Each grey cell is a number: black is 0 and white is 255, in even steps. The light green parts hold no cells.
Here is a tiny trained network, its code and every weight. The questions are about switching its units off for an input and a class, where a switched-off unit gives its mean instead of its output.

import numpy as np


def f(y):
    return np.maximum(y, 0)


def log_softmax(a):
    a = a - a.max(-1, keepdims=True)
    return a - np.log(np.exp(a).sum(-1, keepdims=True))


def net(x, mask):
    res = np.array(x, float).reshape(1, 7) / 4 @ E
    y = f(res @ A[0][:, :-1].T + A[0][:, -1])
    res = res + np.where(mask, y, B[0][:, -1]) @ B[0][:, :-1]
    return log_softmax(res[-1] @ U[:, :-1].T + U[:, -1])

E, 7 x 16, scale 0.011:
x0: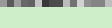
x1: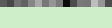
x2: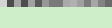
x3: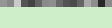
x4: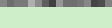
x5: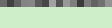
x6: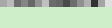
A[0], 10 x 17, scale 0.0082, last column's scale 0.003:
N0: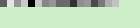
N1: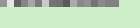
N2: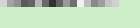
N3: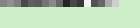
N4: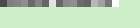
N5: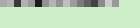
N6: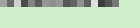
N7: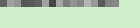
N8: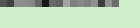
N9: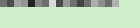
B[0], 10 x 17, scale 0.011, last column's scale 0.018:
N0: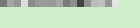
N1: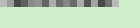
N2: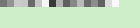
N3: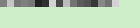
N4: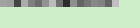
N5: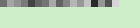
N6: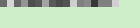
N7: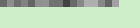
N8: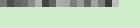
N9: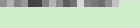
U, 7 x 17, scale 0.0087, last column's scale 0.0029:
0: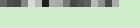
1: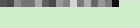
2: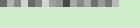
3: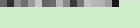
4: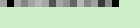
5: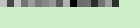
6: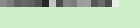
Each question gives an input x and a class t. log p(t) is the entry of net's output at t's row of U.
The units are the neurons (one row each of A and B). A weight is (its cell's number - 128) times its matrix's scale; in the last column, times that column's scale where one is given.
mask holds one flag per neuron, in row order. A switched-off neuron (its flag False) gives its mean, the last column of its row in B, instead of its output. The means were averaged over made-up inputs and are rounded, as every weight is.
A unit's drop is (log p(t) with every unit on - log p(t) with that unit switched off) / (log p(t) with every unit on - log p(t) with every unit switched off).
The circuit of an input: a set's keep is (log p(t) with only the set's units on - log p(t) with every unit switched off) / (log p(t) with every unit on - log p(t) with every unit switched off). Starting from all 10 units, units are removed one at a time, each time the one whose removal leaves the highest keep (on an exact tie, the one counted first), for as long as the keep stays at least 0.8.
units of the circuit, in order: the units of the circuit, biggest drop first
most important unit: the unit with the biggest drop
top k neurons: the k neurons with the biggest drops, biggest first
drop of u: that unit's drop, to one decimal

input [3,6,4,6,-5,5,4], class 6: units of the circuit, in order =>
(N3)
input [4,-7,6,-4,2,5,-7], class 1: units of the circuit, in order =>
(N3; N8)
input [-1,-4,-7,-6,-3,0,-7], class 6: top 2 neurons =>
(N2; N0)
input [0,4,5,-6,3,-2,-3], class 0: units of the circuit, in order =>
(N2; N5)
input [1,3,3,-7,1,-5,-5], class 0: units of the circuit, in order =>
(N2; N5)
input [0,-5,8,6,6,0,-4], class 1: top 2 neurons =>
(N6; N8)
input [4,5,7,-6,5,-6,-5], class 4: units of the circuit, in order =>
(N5; N0)
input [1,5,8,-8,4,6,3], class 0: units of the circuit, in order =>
(N2; N6)
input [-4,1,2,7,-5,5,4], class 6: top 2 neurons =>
(N3; N2)
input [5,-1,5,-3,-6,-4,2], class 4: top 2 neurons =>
(N6; N0)
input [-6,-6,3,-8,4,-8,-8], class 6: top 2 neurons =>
(N2; N0)
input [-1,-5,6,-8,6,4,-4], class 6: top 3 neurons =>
(N2; N5; N0)
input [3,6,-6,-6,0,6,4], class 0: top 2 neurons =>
(N2; N6)
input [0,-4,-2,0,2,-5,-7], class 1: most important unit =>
N3
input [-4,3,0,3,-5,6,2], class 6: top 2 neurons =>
(N2; N3)
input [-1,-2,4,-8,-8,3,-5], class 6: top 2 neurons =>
(N2; N0)
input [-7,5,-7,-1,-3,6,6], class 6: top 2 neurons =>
(N3; N2)
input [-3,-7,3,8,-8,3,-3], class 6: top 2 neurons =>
(N2; N0)
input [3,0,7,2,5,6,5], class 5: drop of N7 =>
0.0
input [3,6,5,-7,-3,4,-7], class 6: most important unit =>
N9
